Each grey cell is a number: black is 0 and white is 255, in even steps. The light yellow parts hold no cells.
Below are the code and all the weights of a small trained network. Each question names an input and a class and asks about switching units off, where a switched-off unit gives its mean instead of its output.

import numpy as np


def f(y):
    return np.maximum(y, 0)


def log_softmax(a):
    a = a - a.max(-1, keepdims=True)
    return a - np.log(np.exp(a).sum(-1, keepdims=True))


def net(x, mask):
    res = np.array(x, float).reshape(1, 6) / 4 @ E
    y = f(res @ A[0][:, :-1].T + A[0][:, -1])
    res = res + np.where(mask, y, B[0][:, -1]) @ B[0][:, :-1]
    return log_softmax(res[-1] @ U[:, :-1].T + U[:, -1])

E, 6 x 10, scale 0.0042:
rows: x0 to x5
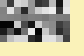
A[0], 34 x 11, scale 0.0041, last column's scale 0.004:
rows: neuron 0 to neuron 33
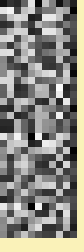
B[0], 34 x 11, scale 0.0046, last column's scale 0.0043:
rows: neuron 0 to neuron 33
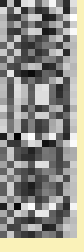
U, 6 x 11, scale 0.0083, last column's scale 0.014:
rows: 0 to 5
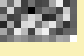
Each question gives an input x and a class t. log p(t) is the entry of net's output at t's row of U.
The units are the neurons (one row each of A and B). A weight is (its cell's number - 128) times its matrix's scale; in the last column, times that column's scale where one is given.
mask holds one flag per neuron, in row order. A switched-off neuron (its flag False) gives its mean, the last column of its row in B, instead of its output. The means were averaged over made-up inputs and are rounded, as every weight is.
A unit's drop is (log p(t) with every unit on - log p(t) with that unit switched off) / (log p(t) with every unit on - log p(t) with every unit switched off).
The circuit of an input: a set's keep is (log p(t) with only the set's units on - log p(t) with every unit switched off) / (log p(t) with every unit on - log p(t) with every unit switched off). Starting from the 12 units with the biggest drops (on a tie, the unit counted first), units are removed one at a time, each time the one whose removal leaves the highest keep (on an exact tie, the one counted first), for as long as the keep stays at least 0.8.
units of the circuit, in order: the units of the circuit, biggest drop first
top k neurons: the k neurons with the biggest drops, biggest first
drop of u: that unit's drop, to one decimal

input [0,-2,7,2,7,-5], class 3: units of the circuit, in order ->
(neuron 0)
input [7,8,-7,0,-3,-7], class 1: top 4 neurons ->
(neuron 10; neuron 26; neuron 21; neuron 31)
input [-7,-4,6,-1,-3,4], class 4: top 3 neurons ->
(neuron 12; neuron 13; neuron 16)
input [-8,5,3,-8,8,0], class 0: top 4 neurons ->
(neuron 1; neuron 7; neuron 5; neuron 11)
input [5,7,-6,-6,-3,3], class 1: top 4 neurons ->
(neuron 10; neuron 26; neuron 31; neuron 21)
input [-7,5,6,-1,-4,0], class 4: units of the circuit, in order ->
(neuron 12; neuron 13)
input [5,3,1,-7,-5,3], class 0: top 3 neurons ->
(neuron 1; neuron 7; neuron 11)
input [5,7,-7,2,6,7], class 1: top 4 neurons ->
(neuron 10; neuron 26; neuron 31; neuron 21)
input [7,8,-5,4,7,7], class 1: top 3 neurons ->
(neuron 10; neuron 26; neuron 31)
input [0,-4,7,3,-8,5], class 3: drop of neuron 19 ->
0.4
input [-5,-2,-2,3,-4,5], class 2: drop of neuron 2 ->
0.3
